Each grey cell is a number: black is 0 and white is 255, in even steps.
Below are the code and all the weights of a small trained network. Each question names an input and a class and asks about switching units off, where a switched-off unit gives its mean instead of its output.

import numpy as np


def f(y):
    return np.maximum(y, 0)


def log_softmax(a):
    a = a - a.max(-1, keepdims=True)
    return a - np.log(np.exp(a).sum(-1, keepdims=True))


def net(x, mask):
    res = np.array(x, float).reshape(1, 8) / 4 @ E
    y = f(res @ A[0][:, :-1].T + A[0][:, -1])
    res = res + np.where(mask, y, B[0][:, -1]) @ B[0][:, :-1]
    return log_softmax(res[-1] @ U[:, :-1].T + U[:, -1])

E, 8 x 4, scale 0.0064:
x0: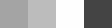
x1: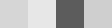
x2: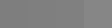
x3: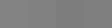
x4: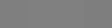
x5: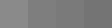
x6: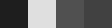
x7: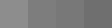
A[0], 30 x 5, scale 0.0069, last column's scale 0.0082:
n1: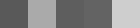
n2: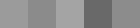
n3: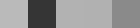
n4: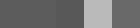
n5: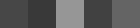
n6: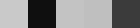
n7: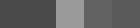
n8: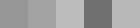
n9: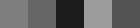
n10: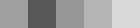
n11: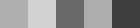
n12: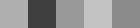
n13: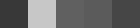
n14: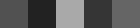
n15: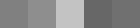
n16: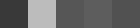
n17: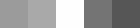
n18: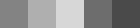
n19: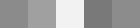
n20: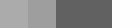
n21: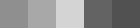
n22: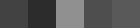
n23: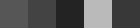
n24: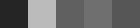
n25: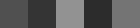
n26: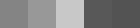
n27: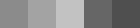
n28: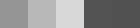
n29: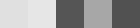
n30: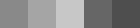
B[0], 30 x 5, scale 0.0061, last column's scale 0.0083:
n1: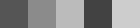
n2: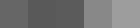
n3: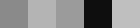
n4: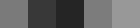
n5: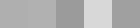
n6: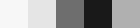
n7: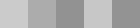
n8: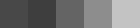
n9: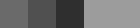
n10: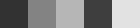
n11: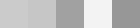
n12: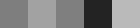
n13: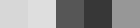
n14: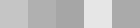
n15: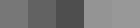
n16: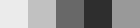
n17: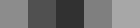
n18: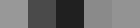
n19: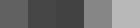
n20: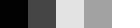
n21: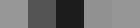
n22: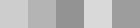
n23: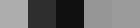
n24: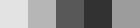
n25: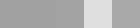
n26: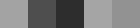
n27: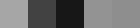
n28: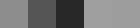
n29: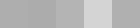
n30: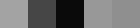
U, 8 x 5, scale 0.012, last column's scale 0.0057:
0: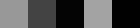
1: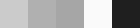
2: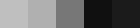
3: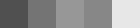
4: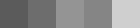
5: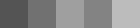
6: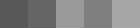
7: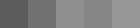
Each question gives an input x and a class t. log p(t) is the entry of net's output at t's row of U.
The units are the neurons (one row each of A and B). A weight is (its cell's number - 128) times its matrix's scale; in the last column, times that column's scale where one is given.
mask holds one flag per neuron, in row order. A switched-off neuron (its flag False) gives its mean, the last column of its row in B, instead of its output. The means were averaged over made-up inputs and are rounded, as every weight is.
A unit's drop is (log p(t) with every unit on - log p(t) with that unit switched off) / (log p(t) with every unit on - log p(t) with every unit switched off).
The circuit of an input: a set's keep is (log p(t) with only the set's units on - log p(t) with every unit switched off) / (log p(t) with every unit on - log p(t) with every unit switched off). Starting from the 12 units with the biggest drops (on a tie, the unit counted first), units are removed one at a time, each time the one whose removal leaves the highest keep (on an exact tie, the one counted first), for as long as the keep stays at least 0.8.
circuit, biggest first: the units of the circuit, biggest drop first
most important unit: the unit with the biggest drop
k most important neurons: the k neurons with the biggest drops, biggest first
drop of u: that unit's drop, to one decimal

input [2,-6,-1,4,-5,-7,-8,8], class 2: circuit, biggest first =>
[n6]
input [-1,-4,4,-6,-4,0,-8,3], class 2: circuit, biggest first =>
[n6, n3]
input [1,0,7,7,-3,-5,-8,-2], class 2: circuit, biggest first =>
[n6, n3]
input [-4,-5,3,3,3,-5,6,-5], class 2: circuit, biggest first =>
[n24, n16]
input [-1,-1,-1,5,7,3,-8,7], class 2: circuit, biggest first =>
[n6, n3]
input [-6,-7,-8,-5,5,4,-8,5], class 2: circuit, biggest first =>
[n6, n3]
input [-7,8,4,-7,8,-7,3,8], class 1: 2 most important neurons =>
[n29, n11]
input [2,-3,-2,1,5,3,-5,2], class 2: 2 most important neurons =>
[n6, n3]
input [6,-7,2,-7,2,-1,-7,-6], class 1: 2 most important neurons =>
[n14, n25]
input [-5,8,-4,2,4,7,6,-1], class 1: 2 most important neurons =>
[n29, n11]
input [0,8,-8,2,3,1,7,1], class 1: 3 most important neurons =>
[n29, n11, n10]
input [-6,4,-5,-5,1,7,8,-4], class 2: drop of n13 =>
0.3
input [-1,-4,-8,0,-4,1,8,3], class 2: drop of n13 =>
0.2
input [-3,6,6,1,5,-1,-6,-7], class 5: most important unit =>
n10
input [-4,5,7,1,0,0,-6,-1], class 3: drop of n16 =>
0.1
